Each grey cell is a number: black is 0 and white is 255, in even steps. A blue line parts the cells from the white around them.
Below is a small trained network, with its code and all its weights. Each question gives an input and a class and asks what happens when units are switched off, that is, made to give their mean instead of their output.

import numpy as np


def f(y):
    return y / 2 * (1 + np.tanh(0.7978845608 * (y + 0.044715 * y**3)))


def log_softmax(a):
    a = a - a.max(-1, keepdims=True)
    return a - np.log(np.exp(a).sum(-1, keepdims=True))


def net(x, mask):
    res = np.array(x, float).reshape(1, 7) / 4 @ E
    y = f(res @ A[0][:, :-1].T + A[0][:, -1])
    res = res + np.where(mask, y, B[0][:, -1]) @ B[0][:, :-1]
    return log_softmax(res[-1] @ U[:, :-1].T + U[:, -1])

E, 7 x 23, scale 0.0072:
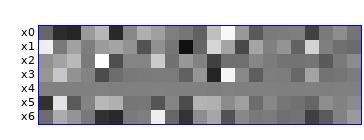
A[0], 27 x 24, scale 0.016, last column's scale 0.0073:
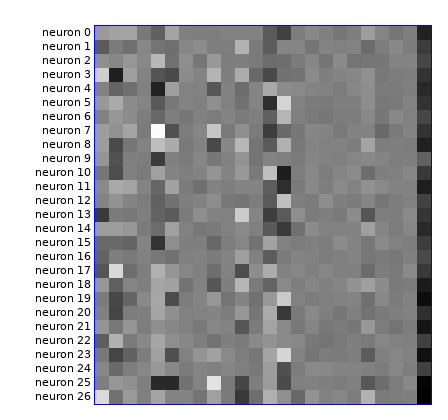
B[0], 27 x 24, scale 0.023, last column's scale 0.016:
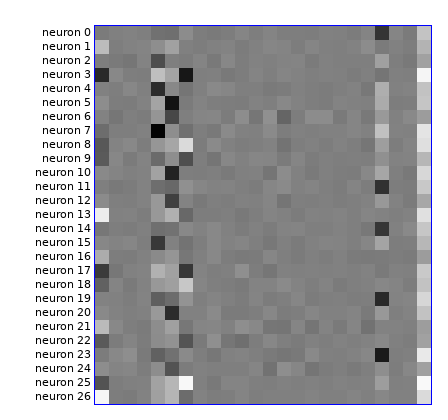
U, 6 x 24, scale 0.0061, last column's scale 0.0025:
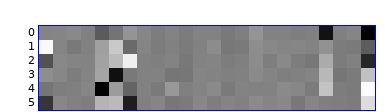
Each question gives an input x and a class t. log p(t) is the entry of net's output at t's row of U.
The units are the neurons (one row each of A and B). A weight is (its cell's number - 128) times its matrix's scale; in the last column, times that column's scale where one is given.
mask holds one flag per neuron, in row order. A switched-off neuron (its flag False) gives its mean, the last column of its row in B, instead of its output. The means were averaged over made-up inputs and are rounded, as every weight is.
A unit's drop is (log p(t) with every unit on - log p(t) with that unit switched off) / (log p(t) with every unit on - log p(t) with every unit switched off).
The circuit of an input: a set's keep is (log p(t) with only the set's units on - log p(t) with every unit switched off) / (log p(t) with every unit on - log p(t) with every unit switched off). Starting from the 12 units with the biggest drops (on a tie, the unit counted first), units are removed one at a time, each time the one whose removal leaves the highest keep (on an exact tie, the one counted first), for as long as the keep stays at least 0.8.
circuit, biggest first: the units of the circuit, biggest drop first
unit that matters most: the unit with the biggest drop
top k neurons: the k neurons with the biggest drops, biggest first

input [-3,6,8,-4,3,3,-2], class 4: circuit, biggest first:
[neuron 7]
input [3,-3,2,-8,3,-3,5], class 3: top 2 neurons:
[neuron 10; neuron 20]
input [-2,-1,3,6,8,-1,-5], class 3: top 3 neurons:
[neuron 5; neuron 25; neuron 6]
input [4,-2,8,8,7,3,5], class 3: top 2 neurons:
[neuron 5; neuron 12]
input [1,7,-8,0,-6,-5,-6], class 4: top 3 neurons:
[neuron 4; neuron 13; neuron 9]
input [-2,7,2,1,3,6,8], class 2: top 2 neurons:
[neuron 25; neuron 13]
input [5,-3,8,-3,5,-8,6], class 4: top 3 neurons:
[neuron 7; neuron 2; neuron 17]
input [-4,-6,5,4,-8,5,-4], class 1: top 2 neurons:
[neuron 13; neuron 3]
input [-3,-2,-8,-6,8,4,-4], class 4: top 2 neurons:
[neuron 4; neuron 15]
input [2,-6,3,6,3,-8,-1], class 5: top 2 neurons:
[neuron 3; neuron 26]
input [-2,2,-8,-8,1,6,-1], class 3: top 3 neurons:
[neuron 10; neuron 7; neuron 20]
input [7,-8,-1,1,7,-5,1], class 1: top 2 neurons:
[neuron 13; neuron 1]
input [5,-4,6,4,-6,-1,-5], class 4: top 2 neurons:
[neuron 7; neuron 25]
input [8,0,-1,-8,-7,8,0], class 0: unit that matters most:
neuron 23
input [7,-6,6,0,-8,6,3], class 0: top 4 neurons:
[neuron 23; neuron 19; neuron 3; neuron 26]
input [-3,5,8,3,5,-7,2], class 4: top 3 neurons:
[neuron 7; neuron 2; neuron 17]
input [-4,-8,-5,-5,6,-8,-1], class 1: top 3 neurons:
[neuron 13; neuron 1; neuron 17]
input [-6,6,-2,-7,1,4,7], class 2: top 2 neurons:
[neuron 25; neuron 23]
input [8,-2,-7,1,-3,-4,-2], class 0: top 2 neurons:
[neuron 23; neuron 19]
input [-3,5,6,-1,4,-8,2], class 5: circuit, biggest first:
[neuron 3]
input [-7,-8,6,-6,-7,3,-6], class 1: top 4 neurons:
[neuron 13; neuron 23; neuron 19; neuron 1]
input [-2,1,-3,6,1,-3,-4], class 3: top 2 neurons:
[neuron 5; neuron 25]
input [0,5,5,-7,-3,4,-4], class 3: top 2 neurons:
[neuron 10; neuron 20]
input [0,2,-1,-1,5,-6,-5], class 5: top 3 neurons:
[neuron 3; neuron 25; neuron 9]
